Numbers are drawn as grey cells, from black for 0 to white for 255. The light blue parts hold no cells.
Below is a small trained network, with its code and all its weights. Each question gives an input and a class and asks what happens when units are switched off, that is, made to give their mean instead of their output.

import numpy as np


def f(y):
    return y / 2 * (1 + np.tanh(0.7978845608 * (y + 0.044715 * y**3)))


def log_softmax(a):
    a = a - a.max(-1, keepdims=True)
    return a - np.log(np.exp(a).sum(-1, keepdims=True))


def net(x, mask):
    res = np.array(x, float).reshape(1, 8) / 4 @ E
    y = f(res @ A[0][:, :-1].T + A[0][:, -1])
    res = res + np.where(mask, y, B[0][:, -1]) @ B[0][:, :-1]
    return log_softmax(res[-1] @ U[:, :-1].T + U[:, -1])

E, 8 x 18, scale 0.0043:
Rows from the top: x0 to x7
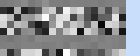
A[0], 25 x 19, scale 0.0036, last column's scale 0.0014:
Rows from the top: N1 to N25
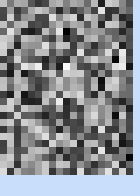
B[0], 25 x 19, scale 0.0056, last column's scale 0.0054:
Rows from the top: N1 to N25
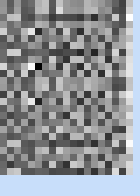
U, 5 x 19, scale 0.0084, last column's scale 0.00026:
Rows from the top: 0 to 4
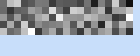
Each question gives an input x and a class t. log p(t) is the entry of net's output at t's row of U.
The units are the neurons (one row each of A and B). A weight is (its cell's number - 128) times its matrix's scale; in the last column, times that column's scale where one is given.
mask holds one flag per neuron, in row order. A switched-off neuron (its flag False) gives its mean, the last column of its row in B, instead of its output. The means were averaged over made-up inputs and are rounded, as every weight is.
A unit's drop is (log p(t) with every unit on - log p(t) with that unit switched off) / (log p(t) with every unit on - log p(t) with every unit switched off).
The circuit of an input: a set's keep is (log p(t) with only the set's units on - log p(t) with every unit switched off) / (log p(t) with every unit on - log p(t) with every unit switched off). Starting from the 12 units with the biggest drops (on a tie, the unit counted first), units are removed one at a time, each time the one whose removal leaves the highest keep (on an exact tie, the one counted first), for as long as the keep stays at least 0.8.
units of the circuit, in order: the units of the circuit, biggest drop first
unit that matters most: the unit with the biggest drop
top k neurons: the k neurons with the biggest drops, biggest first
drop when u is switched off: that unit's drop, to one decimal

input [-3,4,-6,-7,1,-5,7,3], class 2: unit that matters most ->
N19
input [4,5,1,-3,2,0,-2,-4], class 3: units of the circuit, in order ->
N14; N11
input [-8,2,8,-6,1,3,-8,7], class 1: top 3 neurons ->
N24; N7; N20
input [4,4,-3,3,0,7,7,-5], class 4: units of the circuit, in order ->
N15; N5
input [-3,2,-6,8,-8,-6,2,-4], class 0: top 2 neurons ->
N8; N25
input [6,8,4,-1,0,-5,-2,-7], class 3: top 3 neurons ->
N14; N11; N10
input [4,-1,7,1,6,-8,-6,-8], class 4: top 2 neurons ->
N5; N15
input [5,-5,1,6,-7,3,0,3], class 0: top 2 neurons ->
N8; N25
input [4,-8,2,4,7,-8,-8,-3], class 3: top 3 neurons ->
N6; N18; N16
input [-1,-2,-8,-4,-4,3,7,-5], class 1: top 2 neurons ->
N9; N17
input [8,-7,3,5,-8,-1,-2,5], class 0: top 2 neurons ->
N8; N25
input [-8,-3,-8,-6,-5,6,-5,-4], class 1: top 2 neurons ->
N9; N17
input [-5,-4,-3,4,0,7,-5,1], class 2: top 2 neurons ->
N14; N11
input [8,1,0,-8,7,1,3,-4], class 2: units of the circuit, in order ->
N22
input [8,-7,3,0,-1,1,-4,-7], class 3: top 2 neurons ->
N6; N18
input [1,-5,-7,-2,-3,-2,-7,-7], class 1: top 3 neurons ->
N9; N17; N10
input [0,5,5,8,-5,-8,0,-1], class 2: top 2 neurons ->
N13; N12
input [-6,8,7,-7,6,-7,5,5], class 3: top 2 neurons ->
N11; N14
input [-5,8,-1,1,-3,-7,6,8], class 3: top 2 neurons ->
N11; N14
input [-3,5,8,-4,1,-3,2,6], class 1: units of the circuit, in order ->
N24
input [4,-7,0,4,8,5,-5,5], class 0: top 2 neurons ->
N3; N21
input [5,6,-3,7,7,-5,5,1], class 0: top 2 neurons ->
N3; N21
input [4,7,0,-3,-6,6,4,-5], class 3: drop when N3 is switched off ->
0.2
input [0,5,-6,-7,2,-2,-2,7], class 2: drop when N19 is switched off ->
0.5
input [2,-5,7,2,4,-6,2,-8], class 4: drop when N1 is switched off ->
0.0
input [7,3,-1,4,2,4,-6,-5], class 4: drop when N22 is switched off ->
0.1
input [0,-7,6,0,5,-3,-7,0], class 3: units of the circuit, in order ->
N6
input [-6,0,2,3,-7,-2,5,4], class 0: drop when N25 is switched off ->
0.1
